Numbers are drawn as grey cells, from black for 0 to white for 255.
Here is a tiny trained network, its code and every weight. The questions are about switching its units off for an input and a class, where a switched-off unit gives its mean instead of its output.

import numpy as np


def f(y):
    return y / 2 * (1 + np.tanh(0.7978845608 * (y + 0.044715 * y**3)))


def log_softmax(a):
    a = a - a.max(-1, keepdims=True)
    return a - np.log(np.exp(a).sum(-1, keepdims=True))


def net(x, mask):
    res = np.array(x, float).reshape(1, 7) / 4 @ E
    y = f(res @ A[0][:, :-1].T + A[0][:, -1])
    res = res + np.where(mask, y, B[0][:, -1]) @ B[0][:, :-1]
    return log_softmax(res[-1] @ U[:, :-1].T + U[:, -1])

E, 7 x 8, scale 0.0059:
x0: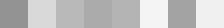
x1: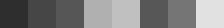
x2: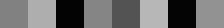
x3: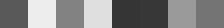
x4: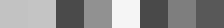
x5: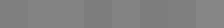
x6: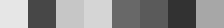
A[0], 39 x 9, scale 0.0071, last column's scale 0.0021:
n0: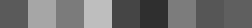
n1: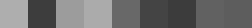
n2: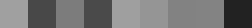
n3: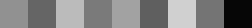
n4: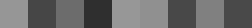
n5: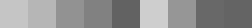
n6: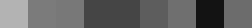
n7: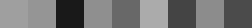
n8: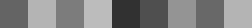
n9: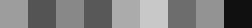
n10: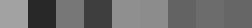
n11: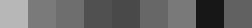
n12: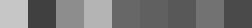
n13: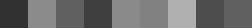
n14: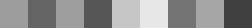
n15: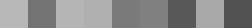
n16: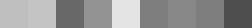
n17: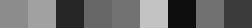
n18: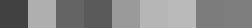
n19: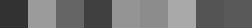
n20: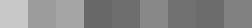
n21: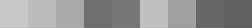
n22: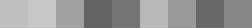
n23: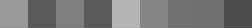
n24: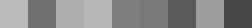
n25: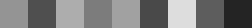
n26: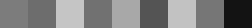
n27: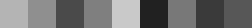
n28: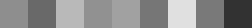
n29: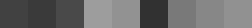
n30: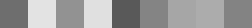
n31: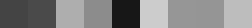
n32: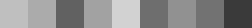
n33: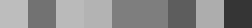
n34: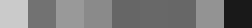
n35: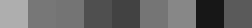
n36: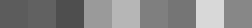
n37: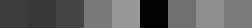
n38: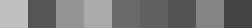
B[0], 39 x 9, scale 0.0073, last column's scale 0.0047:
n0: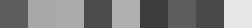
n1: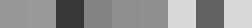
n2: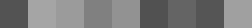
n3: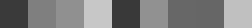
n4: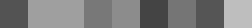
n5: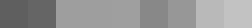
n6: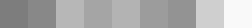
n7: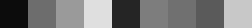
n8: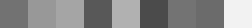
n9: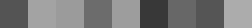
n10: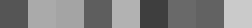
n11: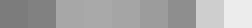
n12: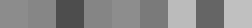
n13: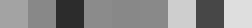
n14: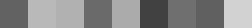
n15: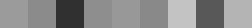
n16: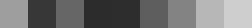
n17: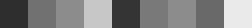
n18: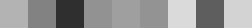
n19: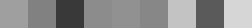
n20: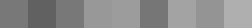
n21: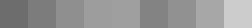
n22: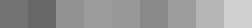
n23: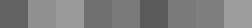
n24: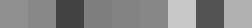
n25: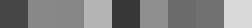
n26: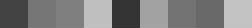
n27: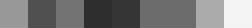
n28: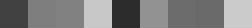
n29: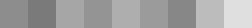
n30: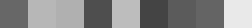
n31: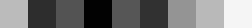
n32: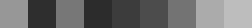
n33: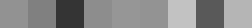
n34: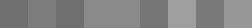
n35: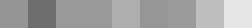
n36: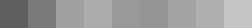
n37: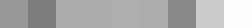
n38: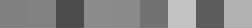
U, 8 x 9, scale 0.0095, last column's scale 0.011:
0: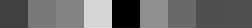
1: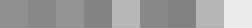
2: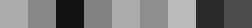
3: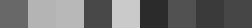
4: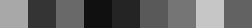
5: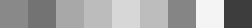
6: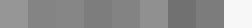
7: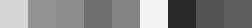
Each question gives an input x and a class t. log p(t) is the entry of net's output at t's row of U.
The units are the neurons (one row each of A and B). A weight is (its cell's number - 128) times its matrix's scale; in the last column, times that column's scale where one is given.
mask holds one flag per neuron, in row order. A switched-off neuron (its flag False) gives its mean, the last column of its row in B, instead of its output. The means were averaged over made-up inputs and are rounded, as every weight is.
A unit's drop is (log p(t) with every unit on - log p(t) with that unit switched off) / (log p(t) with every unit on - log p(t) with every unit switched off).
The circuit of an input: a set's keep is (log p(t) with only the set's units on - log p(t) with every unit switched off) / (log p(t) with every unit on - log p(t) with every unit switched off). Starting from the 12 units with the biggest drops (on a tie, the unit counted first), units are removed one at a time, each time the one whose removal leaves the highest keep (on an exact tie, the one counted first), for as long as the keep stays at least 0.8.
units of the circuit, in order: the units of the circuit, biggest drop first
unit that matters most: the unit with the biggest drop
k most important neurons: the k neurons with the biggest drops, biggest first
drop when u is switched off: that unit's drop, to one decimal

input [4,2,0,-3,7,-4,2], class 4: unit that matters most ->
n16
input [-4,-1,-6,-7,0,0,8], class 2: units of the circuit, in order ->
[n1; n12]
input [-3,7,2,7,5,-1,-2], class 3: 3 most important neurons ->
[n0; n8; n30]
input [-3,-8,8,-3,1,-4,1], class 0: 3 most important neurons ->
[n17; n7; n37]
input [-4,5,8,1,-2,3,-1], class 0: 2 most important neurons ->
[n7; n17]
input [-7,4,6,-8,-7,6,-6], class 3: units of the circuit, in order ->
[n10; n4]
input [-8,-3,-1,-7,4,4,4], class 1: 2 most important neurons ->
[n6; n11]
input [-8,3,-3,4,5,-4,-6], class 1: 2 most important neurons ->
[n37; n29]
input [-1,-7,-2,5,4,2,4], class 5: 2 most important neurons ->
[n6; n11]
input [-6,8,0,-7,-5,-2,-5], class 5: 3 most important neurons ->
[n37; n29; n36]
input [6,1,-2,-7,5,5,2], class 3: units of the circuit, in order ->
[n14; n9]
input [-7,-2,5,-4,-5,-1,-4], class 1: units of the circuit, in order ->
[n6; n11]
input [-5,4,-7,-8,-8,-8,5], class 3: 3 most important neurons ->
[n10; n2; n4]
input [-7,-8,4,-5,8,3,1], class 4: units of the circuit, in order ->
[n27]
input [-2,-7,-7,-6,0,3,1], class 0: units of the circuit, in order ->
[n25; n3]
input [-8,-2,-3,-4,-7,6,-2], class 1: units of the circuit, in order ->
[n6; n11]
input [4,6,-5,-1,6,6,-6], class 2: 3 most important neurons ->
[n18; n19; n13]
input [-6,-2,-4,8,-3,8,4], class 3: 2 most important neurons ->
[n0; n8]
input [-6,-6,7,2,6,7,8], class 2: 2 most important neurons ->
[n1; n12]
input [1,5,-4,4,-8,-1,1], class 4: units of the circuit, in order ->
[n31]
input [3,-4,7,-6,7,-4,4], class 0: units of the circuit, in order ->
[n7; n17]
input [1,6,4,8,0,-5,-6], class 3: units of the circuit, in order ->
[n30; n0]
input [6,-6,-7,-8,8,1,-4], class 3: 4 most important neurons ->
[n14; n9; n2; n31]
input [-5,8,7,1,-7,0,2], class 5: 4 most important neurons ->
[n37; n29; n36; n27]
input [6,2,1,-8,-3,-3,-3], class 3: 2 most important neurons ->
[n14; n9]
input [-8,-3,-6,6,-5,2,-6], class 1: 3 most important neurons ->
[n6; n35; n11]
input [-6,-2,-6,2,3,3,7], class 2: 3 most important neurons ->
[n1; n12; n38]
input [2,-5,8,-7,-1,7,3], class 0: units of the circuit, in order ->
[n17]
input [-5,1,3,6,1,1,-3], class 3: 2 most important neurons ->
[n0; n8]
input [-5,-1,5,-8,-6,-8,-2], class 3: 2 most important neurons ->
[n10; n4]
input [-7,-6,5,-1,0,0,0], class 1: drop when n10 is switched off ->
0.1
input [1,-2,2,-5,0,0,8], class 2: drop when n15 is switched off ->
0.0
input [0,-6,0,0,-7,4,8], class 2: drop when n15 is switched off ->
0.1
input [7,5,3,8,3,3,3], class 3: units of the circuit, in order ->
[n30]
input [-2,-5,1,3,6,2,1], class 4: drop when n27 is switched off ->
0.4
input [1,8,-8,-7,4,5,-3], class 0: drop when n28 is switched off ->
0.2
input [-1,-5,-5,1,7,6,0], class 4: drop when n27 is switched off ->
0.2
